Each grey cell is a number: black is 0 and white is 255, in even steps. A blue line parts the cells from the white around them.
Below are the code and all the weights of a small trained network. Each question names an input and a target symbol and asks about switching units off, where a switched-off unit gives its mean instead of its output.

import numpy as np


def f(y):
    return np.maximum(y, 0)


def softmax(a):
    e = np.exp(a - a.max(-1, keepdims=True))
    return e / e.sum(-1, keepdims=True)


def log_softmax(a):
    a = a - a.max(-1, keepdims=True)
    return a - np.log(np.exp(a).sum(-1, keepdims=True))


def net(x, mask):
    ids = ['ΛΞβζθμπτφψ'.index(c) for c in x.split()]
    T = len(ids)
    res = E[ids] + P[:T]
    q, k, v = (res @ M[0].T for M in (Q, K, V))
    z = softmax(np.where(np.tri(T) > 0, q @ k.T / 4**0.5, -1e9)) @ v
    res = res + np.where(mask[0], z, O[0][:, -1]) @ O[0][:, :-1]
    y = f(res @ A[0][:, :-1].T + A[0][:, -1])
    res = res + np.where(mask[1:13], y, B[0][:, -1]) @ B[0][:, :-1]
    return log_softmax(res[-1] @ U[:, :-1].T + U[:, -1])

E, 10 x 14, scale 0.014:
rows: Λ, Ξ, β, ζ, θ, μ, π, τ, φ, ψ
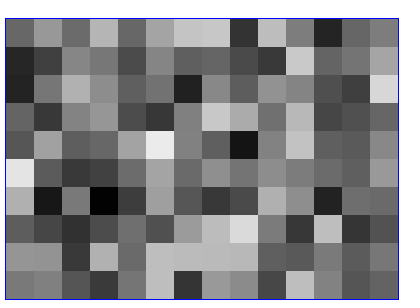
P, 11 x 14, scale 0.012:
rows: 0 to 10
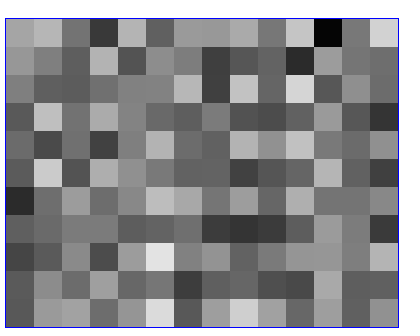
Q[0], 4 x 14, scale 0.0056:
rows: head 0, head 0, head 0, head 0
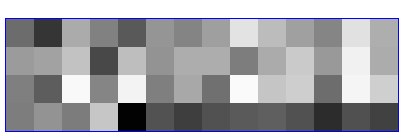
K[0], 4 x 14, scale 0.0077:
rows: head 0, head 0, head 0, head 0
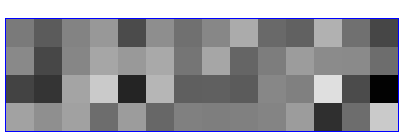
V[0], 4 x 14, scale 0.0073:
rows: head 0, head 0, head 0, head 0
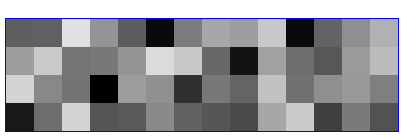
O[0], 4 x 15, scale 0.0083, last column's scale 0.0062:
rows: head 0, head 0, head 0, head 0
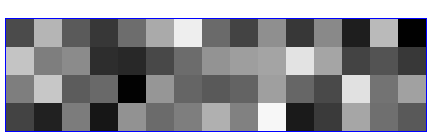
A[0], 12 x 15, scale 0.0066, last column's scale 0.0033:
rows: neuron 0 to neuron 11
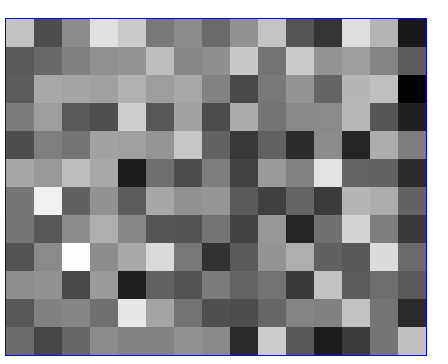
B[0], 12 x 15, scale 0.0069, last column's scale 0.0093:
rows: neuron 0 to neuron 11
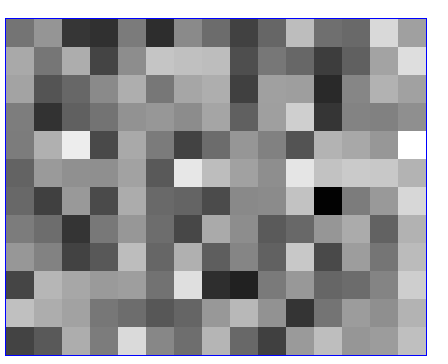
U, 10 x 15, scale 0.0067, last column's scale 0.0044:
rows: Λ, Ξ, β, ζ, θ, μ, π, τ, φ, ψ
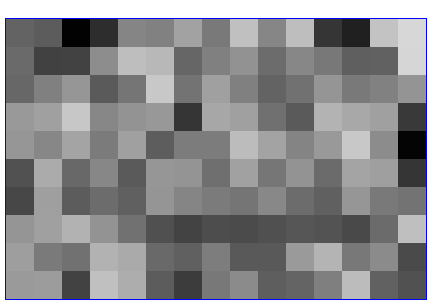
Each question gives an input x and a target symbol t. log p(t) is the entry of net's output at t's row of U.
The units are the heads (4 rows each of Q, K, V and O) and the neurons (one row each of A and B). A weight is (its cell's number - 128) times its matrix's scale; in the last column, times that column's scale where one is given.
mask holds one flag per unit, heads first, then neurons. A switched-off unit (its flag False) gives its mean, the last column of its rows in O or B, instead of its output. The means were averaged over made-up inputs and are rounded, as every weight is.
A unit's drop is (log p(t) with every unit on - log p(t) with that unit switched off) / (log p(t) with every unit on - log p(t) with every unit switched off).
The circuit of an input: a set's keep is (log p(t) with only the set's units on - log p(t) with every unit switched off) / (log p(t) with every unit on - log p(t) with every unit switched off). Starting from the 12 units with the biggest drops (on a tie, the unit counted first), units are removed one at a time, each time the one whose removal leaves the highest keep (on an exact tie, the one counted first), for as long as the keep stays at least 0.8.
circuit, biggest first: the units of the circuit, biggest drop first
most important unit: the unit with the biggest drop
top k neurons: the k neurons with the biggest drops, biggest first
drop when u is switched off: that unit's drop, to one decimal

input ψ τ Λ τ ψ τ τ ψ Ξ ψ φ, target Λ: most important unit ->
neuron 0
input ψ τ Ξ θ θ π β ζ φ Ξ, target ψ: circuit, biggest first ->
[head 0; neuron 7]
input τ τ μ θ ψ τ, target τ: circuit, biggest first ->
[head 0; neuron 9; neuron 4; neuron 5]
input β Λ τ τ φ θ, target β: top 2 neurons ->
[neuron 11; neuron 4]
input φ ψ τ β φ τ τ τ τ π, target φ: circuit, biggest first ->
[head 0; neuron 5]
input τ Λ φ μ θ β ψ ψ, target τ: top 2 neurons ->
[neuron 4; neuron 6]
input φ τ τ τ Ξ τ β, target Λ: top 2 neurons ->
[neuron 8; neuron 2]
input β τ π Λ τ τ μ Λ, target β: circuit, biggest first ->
[head 0; neuron 11]
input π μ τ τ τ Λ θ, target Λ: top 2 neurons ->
[neuron 8; neuron 4]
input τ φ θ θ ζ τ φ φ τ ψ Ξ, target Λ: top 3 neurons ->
[neuron 8; neuron 4; neuron 1]
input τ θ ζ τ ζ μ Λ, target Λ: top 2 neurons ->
[neuron 0; neuron 8]
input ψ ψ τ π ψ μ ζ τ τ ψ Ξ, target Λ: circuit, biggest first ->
[neuron 8; neuron 4]
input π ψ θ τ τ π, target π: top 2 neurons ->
[neuron 9; neuron 4]
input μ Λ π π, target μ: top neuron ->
[neuron 5]
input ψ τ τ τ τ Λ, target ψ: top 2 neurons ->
[neuron 7; neuron 1]
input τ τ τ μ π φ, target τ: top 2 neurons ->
[neuron 4; neuron 6]
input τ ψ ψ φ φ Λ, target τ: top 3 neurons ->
[neuron 4; neuron 6; neuron 5]
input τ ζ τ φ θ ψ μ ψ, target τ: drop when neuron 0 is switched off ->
0.0
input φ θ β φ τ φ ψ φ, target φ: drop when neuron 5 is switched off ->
0.2
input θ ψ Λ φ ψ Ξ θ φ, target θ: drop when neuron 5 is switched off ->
0.3
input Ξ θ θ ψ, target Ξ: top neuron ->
[neuron 4]
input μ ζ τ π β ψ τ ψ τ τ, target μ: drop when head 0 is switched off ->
0.8
